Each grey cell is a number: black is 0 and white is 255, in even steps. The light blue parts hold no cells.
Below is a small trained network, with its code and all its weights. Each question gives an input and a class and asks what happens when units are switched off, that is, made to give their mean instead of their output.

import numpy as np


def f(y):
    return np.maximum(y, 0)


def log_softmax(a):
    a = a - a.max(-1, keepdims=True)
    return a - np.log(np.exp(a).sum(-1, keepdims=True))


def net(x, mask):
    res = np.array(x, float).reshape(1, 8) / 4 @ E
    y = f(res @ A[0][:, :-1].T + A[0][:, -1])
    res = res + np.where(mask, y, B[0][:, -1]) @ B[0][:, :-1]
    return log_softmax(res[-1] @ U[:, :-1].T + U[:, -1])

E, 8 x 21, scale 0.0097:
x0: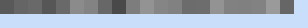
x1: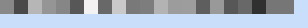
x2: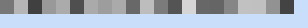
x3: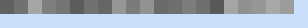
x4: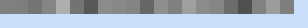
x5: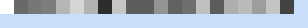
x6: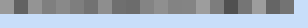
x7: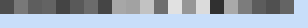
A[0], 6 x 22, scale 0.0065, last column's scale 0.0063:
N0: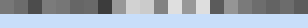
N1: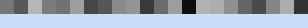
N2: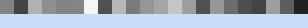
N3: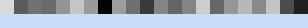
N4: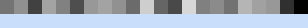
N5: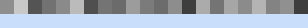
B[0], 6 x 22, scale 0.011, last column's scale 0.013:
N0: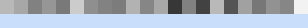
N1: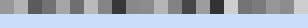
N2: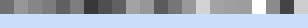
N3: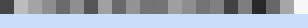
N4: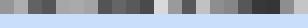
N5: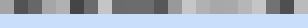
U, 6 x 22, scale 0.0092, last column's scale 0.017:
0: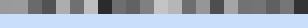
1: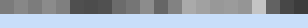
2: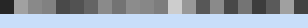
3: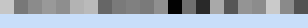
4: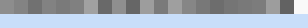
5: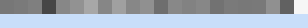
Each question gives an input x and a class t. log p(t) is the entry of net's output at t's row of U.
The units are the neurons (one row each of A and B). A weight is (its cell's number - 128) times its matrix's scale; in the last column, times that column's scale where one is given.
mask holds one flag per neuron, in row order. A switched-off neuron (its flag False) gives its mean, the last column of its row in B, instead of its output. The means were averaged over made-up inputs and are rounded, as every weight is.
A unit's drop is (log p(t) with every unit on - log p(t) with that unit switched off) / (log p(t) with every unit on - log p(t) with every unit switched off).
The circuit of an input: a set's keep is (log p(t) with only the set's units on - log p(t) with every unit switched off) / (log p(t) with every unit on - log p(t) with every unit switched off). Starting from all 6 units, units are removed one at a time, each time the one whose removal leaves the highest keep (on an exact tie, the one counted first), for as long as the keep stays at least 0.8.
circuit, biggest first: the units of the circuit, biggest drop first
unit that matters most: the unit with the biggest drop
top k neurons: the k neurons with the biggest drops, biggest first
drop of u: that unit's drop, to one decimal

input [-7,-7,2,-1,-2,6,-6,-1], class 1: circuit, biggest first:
[N5]
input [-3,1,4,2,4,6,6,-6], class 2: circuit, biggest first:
[N3 N0]
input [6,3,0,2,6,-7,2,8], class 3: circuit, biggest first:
[N0 N3]
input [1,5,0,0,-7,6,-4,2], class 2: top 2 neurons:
[N3 N5]
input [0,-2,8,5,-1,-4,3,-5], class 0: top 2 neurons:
[N4 N0]
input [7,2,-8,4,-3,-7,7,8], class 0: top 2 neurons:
[N1 N3]
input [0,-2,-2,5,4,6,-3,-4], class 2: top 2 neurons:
[N3 N0]
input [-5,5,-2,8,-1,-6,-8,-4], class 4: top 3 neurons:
[N3 N0 N2]
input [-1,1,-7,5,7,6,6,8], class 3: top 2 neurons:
[N0 N4]
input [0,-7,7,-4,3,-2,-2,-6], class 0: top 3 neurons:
[N4 N0 N2]
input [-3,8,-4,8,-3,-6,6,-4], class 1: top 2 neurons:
[N2 N3]
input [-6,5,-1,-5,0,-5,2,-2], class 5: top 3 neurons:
[N3 N5 N0]
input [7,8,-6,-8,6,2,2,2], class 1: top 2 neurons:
[N2 N4]
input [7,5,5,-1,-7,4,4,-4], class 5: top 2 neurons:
[N0 N1]
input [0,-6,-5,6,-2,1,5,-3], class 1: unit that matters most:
N5
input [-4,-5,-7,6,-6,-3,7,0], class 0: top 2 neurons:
[N1 N2]
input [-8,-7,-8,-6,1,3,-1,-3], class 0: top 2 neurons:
[N1 N2]
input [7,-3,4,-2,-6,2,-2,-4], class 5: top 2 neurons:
[N0 N1]
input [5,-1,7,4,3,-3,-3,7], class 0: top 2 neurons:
[N4 N3]
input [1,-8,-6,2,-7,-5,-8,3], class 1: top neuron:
[N5]
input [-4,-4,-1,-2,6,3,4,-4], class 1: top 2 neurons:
[N0 N5]
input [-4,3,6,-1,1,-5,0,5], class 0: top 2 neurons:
[N4 N3]
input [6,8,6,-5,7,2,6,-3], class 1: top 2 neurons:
[N2 N1]
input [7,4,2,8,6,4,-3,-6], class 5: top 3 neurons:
[N0 N3 N2]
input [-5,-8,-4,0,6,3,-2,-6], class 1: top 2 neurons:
[N5 N0]
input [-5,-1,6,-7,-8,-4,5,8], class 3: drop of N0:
1.0
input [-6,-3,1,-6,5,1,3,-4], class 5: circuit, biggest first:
[N0]
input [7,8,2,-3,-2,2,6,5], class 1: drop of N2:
1.4
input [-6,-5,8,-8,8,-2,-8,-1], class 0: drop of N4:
1.0
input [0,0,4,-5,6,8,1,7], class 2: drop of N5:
0.0
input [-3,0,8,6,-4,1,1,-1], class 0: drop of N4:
0.8
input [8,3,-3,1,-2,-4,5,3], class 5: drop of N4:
0.1
